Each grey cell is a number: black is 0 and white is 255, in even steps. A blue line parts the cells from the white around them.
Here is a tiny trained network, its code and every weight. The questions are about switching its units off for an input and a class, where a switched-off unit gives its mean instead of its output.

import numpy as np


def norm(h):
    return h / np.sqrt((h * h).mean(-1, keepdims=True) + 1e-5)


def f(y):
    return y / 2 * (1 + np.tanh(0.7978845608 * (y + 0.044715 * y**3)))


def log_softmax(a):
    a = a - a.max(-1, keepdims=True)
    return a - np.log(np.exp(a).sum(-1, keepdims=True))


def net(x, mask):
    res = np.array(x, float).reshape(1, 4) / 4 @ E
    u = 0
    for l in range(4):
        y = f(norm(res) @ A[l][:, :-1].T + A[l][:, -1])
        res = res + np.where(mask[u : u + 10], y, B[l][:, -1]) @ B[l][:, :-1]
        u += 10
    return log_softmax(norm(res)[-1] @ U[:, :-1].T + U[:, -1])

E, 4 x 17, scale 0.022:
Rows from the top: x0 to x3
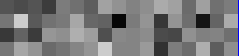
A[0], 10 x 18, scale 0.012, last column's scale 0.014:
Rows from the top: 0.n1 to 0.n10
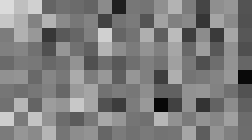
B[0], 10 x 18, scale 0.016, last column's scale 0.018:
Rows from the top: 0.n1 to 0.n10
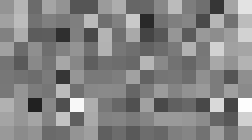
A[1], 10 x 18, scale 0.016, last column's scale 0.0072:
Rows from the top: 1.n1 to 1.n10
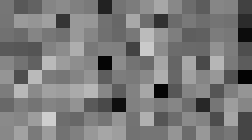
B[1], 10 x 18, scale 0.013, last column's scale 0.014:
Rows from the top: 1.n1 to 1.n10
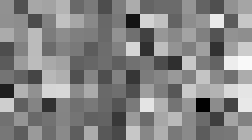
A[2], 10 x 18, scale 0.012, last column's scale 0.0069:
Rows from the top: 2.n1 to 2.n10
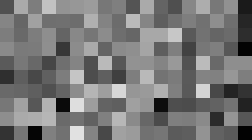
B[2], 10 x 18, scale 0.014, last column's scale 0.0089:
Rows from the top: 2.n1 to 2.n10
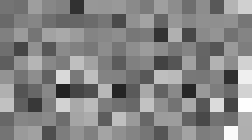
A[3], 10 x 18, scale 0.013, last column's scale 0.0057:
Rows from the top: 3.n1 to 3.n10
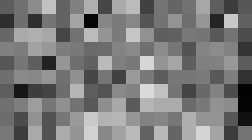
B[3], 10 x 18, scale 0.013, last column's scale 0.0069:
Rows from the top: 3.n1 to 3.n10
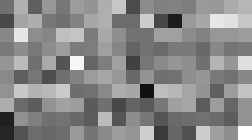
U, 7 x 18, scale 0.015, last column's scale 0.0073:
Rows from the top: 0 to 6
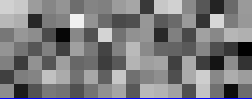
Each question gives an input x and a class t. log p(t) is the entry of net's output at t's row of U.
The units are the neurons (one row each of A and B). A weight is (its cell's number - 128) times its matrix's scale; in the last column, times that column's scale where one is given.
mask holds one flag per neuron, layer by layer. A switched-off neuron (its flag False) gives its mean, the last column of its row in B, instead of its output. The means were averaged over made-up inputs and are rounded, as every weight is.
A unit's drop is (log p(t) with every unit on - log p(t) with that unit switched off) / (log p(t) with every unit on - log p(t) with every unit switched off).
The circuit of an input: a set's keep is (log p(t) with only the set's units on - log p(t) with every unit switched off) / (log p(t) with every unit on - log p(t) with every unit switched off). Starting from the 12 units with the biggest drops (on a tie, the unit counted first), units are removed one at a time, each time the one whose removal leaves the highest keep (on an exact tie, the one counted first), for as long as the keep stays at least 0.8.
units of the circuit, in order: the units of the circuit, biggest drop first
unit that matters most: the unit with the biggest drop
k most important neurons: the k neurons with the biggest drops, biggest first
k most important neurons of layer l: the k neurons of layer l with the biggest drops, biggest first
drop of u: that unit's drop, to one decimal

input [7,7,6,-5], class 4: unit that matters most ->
1.n4
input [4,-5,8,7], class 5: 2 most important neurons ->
[0.n3, 1.n7]
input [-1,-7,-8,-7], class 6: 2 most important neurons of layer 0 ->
[0.n8, 0.n9]
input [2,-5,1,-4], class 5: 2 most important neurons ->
[0.n3, 0.n1]
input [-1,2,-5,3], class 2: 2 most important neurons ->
[0.n3, 3.n2]
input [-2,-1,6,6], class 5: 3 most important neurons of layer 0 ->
[0.n3, 0.n7, 0.n2]
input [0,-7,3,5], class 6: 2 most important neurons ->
[0.n8, 0.n3]
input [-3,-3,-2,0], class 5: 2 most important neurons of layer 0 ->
[0.n1, 0.n3]
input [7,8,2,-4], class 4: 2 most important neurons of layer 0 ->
[0.n5, 0.n3]
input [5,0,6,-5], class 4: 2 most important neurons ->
[0.n9, 0.n1]
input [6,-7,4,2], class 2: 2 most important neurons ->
[0.n9, 1.n8]
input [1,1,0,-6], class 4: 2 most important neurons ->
[0.n8, 0.n3]
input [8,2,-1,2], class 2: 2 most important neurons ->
[0.n8, 0.n4]
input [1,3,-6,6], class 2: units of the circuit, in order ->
[0.n3]
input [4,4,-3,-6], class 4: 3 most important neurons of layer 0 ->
[0.n3, 0.n5, 0.n2]
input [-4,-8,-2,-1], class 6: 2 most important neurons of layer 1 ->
[1.n5, 1.n7]
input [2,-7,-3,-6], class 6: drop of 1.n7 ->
0.1
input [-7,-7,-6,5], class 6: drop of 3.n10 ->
0.4
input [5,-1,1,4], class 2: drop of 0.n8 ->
0.5
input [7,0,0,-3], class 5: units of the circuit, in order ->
[0.n8]
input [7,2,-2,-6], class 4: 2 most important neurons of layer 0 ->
[0.n3, 0.n1]
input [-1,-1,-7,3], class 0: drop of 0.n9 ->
0.2
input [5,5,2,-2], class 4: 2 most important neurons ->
[1.n4, 0.n5]
